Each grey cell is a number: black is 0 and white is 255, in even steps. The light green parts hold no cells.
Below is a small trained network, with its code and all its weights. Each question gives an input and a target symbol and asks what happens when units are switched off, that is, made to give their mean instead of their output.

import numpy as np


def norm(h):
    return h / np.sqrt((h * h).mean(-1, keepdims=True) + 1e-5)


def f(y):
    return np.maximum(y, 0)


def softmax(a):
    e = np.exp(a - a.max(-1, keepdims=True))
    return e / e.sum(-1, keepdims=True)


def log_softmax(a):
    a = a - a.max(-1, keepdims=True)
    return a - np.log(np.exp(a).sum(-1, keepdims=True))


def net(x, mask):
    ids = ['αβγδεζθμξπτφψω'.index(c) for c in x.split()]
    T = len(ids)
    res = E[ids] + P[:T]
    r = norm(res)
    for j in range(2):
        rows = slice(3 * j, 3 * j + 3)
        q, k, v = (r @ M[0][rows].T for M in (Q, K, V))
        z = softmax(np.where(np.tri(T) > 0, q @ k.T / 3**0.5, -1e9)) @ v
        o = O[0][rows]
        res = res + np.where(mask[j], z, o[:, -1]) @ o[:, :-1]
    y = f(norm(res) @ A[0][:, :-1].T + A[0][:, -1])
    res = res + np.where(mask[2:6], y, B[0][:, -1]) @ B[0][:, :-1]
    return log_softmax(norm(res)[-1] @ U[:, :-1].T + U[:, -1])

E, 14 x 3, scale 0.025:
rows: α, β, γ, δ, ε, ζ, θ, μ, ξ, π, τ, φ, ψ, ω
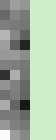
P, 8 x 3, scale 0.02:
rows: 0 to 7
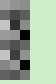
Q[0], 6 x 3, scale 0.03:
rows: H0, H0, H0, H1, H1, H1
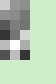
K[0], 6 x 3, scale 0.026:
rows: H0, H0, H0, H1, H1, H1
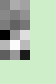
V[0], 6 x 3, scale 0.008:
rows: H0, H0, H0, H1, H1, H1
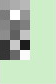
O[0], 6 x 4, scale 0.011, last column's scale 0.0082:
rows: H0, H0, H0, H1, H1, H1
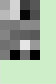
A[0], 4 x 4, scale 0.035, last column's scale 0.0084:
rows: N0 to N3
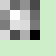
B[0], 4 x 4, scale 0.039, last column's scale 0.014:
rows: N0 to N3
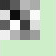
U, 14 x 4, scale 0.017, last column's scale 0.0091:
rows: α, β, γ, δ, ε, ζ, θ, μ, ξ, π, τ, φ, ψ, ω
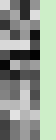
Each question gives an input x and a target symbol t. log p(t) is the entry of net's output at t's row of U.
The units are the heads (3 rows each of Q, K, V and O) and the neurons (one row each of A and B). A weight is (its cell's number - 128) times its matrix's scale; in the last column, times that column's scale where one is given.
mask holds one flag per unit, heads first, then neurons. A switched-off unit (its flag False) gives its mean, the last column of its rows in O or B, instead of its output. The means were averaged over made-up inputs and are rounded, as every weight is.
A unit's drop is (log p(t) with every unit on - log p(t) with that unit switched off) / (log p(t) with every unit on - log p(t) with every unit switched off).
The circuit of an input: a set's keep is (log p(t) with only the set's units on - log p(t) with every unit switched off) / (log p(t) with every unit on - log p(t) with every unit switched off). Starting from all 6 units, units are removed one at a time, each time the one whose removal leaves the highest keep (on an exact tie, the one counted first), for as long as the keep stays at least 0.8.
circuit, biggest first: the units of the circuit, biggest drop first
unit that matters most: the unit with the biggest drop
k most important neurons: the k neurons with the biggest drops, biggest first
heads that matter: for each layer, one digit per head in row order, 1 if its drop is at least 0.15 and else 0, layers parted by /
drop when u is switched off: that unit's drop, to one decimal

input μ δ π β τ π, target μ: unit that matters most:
H0
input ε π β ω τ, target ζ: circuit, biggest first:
(N2 N1)
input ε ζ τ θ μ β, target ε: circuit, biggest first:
(N3 N1 N2 H1)
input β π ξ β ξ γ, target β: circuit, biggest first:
(H1 N1)
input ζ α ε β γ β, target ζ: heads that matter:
11
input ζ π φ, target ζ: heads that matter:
11
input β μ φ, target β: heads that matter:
11
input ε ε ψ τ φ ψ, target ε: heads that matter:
00
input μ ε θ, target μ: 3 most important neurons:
(N2 N0 N1)
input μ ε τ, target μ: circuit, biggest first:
(H0 N2 N0 N1)
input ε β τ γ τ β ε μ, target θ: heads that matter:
01
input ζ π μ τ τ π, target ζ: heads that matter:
11
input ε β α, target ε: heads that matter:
01
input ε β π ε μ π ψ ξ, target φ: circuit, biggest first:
(N1 H0)
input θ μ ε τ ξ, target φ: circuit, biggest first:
(N1)
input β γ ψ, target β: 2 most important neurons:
(N1 N3)
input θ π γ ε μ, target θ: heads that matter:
00
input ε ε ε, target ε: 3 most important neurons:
(N3 N1 N0)
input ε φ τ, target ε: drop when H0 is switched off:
0.1
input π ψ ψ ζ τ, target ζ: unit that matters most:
N2
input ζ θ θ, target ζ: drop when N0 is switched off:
0.5
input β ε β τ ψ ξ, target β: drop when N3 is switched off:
0.2
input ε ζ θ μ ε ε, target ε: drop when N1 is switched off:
0.3
